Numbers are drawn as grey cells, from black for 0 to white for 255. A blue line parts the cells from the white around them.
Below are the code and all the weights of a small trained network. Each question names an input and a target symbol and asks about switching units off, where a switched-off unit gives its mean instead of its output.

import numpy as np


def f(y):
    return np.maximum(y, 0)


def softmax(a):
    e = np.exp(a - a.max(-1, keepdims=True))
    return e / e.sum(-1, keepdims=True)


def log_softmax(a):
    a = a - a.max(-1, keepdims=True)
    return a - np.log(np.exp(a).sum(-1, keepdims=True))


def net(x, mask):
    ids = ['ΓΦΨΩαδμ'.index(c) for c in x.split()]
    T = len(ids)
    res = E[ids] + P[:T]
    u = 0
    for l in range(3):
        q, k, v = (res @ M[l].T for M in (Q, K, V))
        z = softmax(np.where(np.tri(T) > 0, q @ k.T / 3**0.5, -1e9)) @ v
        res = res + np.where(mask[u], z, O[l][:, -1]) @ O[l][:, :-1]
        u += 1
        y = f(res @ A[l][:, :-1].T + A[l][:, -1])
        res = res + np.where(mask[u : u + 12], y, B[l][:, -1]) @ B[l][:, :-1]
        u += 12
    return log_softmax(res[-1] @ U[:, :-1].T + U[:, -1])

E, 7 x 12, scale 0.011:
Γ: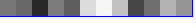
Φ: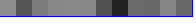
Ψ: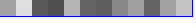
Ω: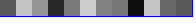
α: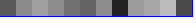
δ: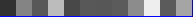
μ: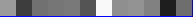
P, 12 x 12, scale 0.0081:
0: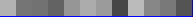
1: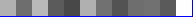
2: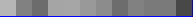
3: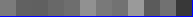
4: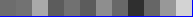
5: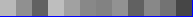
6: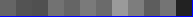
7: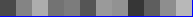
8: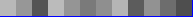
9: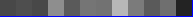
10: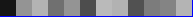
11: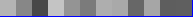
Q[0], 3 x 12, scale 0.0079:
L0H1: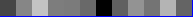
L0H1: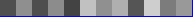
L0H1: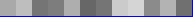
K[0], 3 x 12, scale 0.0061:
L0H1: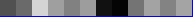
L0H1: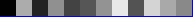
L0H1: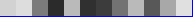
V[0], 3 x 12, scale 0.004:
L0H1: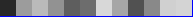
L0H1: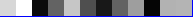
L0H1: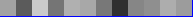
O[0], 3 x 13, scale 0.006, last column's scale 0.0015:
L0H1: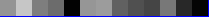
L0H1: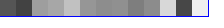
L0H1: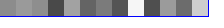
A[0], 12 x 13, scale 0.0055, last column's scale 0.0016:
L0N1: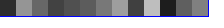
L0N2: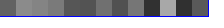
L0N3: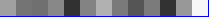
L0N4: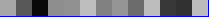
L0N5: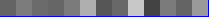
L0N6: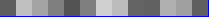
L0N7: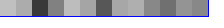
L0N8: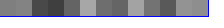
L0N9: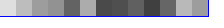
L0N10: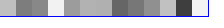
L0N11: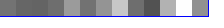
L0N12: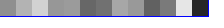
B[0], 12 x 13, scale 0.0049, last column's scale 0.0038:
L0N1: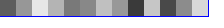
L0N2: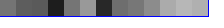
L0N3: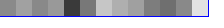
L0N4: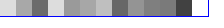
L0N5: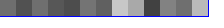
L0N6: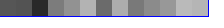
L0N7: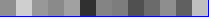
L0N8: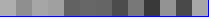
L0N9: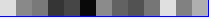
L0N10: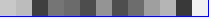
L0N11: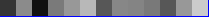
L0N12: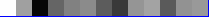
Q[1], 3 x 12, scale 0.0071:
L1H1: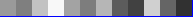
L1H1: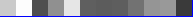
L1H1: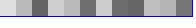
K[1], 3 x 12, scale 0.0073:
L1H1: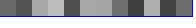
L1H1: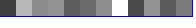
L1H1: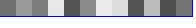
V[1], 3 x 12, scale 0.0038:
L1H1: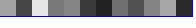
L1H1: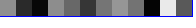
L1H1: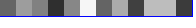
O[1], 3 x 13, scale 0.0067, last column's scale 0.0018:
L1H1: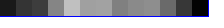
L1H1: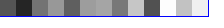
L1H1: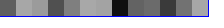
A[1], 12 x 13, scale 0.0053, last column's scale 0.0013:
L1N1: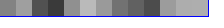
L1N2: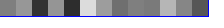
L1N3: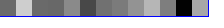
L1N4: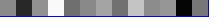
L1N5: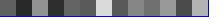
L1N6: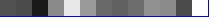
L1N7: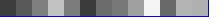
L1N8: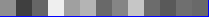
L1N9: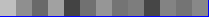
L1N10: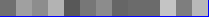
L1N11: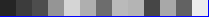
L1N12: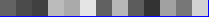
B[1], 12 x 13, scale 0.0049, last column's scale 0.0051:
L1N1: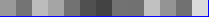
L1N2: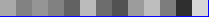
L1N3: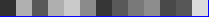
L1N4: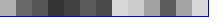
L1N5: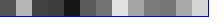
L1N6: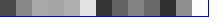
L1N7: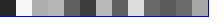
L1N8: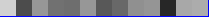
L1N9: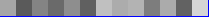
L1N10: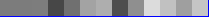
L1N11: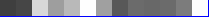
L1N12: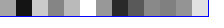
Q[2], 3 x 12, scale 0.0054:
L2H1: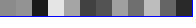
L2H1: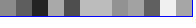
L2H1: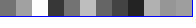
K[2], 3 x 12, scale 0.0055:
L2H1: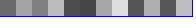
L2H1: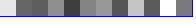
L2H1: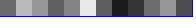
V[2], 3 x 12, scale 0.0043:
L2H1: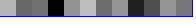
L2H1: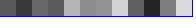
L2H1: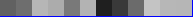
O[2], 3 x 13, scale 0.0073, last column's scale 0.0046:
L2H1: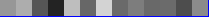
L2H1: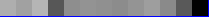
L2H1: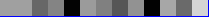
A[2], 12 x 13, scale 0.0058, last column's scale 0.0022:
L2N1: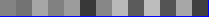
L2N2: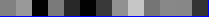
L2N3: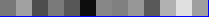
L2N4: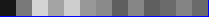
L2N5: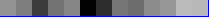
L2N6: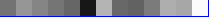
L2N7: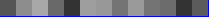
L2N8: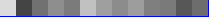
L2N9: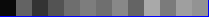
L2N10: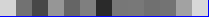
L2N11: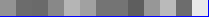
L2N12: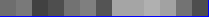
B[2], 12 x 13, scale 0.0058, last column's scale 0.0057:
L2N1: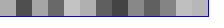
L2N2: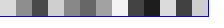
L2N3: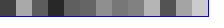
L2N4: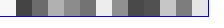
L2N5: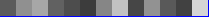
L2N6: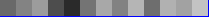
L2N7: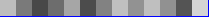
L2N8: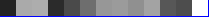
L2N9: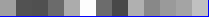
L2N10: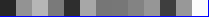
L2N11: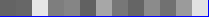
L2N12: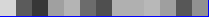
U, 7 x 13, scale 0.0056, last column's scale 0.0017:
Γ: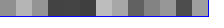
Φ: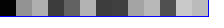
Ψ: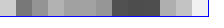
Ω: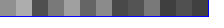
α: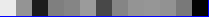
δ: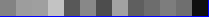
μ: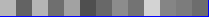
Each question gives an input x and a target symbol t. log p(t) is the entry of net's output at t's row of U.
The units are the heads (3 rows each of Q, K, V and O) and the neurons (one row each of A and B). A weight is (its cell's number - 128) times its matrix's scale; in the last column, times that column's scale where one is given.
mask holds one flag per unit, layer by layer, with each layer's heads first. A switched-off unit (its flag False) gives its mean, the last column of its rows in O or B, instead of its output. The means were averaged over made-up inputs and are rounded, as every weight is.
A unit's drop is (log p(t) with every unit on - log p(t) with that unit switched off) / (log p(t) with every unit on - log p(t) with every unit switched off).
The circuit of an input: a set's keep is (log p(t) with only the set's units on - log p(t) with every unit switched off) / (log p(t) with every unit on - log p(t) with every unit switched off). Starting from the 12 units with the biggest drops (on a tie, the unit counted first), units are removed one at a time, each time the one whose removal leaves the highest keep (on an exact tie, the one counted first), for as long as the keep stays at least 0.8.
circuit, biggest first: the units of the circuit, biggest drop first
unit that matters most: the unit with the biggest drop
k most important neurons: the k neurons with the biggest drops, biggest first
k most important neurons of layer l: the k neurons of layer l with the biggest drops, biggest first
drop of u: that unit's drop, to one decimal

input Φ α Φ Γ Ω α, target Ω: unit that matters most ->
L0N1
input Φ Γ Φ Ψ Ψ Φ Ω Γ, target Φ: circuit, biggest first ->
(L2N4 L2N2)
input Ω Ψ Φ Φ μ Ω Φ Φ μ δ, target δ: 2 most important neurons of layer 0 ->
(L0N1 L0N4)
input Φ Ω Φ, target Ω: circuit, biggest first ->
(L1H1 L2H1)
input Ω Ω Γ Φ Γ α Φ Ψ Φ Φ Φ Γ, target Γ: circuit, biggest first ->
(L2N8 L0H1 L1N9 L0N3)
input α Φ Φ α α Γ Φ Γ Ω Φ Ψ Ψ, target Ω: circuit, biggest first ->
(L0N1 L1H1 L2H1 L0H1)
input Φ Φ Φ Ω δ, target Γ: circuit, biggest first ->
(L2N2 L1N7 L1N6 L1N11)
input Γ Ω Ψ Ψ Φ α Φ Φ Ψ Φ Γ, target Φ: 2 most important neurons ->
(L0N6 L1N2)
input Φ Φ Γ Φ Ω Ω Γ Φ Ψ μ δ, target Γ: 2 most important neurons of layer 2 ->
(L2N4 L2N2)
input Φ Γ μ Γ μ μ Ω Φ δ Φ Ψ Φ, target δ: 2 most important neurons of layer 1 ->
(L1N7 L1N3)
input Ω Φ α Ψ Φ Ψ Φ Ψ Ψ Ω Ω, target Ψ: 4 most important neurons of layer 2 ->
(L2N4 L2N8 L2N9 L2N10)
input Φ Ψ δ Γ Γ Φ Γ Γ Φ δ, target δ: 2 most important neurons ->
(L2N2 L0N1)
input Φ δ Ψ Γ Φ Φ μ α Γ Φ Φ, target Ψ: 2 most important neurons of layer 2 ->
(L2N4 L2N8)
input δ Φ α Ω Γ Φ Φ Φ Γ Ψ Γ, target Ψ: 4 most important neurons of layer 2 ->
(L2N4 L2N10 L2N9 L2N3)
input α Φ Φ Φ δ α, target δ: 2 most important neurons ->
(L1N7 L2N2)
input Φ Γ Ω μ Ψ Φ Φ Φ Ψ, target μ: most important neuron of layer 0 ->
(L0N3)
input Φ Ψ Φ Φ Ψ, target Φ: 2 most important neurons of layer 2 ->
(L2N4 L2N2)
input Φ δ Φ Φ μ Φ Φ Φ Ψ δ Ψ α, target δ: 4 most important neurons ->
(L0N1 L2N2 L1N7 L1N3)
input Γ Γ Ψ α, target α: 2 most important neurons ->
(L0N2 L0N4)
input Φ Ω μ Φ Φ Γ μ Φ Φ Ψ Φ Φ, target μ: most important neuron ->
(L0N1)
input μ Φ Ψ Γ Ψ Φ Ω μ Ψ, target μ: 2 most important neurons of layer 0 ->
(L0N3 L0N8)
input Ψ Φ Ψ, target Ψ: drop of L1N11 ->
0.1
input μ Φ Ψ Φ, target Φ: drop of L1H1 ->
0.1
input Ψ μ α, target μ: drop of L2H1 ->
1.2
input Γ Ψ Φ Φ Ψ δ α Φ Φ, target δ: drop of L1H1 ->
0.3
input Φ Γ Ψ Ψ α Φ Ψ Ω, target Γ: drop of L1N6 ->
0.2
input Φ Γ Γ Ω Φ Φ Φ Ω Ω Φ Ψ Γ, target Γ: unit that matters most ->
L0H1
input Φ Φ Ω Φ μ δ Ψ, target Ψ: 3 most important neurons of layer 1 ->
(L1N11 L1N4 L1N5)
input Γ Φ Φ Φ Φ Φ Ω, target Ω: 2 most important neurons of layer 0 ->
(L0N1 L0N4)
